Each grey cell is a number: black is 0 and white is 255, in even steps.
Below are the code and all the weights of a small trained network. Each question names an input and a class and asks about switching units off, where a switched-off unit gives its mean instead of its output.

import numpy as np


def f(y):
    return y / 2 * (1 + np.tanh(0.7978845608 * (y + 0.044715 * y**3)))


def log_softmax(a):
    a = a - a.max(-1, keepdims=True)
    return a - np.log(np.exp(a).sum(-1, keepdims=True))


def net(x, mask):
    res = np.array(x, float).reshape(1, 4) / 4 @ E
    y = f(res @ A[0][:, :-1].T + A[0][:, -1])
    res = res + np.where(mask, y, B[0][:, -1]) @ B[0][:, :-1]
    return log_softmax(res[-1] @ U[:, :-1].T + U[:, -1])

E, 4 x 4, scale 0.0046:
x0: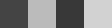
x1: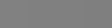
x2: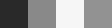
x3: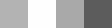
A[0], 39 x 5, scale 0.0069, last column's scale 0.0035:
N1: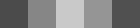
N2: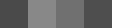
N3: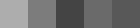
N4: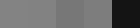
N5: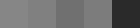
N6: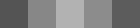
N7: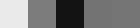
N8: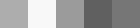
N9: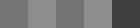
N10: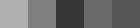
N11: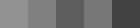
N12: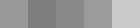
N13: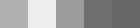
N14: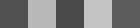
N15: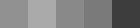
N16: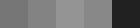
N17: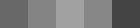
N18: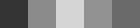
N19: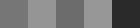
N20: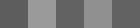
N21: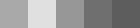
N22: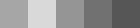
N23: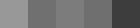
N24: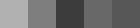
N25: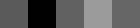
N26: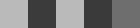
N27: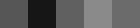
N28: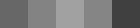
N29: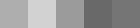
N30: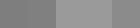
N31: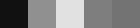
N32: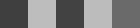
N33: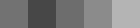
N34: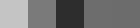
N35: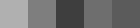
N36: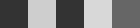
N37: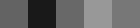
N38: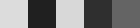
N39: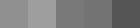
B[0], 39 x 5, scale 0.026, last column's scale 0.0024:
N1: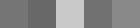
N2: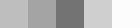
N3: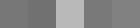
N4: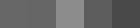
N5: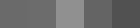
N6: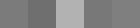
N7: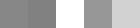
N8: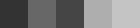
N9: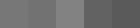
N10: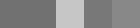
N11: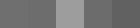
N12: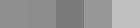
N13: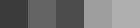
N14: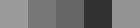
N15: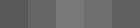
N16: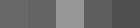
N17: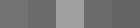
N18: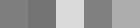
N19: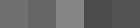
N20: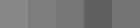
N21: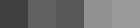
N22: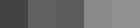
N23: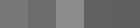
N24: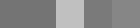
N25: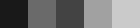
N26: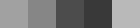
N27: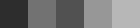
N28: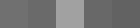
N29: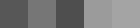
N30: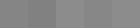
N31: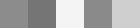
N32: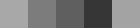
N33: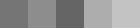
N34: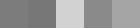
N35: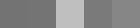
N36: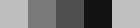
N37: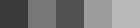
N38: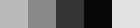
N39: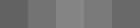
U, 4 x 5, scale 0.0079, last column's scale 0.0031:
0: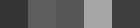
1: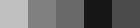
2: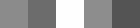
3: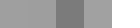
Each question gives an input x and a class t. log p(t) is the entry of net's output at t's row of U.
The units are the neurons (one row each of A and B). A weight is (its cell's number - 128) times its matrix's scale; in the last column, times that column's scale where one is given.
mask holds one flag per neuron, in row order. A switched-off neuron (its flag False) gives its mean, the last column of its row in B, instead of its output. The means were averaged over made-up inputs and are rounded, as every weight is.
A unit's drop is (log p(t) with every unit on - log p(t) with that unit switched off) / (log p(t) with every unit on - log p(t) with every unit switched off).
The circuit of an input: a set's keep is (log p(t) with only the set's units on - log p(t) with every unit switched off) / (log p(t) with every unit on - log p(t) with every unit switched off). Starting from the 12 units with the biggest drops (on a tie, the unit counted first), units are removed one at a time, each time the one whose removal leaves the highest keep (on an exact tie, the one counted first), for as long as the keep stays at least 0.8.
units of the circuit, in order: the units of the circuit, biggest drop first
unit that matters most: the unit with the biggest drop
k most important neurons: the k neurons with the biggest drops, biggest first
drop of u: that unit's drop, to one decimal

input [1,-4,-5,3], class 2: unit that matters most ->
N7
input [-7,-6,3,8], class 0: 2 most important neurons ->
(N8; N13)
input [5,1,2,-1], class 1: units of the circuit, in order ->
(N36; N32)
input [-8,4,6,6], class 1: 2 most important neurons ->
(N38; N26)
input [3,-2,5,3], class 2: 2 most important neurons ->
(N31; N38)
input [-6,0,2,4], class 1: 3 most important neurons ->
(N38; N26; N25)
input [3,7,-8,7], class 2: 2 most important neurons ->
(N7; N34)
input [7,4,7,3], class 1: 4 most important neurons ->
(N36; N32; N14; N7)
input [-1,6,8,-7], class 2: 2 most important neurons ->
(N31; N18)
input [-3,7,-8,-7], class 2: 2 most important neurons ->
(N7; N34)
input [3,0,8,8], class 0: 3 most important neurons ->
(N8; N13; N21)
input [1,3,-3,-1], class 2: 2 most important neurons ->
(N38; N7)
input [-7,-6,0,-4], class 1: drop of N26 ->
0.2
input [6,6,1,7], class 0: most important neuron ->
(N8)
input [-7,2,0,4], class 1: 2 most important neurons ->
(N38; N26)
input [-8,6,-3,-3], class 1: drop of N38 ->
0.7
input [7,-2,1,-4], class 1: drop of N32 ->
0.1
